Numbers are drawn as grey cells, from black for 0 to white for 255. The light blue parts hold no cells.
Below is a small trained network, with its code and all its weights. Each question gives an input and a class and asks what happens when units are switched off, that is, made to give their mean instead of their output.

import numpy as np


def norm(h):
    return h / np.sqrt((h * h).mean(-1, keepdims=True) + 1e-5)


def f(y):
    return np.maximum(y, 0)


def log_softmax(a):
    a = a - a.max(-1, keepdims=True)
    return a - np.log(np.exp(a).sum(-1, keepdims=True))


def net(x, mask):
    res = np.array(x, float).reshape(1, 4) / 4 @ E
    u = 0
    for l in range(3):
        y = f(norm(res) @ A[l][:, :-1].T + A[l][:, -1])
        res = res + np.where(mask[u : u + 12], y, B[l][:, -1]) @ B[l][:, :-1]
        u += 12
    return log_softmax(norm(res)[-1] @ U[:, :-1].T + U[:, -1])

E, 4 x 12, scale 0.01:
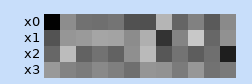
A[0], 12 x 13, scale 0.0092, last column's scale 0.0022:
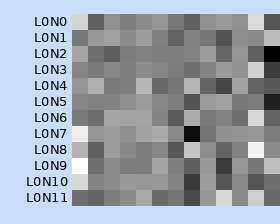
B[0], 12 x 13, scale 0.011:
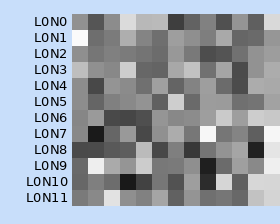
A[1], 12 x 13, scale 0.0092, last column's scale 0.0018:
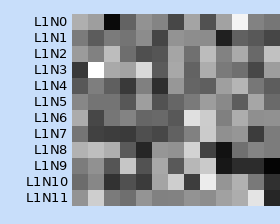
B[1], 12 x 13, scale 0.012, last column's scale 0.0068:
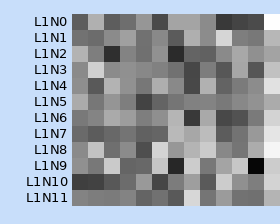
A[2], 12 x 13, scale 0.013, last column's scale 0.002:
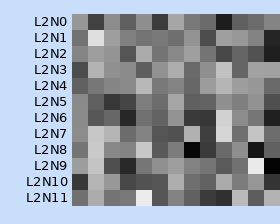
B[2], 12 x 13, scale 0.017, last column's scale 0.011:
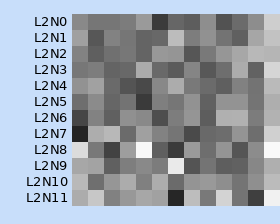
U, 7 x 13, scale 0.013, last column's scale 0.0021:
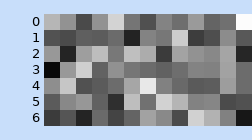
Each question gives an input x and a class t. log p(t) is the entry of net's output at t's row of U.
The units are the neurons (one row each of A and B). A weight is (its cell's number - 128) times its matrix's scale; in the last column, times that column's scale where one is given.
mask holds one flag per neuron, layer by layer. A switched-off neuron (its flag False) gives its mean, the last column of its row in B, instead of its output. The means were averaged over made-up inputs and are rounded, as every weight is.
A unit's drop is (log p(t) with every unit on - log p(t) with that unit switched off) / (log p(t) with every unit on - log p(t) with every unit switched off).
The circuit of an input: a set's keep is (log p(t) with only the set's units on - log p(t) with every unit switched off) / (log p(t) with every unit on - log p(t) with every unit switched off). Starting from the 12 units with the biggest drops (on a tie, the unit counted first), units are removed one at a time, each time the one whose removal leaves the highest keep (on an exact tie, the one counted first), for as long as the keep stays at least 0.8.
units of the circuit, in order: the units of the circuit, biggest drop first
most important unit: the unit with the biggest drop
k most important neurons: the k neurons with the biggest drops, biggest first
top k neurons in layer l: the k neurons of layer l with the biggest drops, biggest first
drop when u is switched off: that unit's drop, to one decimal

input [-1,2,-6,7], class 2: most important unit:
L0N0
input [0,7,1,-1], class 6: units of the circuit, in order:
[L0N9, L2N8]
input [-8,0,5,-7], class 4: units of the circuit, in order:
[L0N10, L2N9]
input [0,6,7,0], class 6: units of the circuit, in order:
[L0N9, L1N10]
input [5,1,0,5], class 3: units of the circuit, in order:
[L0N7, L2N7]
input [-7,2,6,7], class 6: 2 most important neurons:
[L0N7, L0N10]
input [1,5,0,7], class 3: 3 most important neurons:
[L0N8, L0N11, L0N9]
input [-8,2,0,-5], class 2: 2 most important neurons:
[L0N0, L0N7]
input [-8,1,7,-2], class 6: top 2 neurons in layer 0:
[L0N7, L0N10]
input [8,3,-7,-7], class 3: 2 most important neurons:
[L0N7, L2N7]
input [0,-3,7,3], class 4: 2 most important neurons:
[L0N7, L0N0]
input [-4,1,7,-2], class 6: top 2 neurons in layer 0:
[L0N7, L0N11]
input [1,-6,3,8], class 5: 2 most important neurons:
[L0N10, L1N9]
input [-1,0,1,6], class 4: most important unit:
L0N8
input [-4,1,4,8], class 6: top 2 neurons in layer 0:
[L0N7, L0N11]
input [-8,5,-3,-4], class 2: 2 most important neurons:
[L0N7, L0N0]
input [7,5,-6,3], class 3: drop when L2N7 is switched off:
0.2
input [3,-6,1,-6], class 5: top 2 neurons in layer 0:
[L0N10, L0N6]
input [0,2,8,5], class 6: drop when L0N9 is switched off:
1.5
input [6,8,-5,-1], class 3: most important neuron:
[L2N7]
